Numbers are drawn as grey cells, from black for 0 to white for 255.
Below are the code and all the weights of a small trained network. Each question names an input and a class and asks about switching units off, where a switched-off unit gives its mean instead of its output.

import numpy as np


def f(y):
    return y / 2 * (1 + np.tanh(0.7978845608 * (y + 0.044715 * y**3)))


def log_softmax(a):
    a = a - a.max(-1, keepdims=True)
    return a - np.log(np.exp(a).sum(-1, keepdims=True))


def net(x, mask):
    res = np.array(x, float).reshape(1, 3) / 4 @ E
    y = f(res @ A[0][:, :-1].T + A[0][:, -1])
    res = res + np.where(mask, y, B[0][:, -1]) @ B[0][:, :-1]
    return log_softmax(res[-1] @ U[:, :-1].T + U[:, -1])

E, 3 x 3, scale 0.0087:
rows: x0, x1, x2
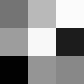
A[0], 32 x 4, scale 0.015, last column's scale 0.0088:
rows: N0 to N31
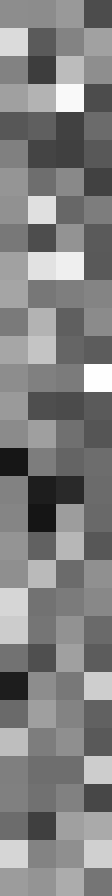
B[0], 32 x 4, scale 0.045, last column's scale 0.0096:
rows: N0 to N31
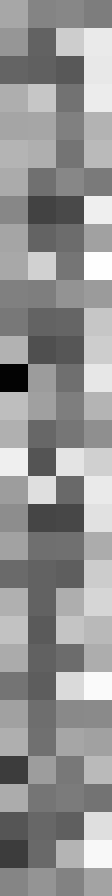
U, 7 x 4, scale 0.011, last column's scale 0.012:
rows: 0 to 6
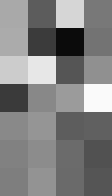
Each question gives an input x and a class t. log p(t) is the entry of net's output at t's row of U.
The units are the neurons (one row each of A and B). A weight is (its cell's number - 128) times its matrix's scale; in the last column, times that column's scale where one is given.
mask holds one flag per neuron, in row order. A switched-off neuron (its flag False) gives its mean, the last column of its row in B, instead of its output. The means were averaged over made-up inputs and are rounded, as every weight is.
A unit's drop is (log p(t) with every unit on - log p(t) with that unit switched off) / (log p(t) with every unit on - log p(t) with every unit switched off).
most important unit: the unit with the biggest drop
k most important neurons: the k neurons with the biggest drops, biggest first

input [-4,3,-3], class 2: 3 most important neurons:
(N24 N17 N16)
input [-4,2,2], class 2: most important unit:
N30
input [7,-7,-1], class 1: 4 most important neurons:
(N2 N18 N29 N17)
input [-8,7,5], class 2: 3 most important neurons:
(N17 N4 N5)
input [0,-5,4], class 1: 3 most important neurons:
(N1 N18 N30)
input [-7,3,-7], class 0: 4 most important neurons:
(N1 N30 N21 N9)
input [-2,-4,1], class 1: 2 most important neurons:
(N30 N18)
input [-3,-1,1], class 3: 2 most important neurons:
(N9 N3)
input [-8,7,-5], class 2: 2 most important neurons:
(N17 N5)
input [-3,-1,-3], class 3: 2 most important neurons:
(N16 N9)
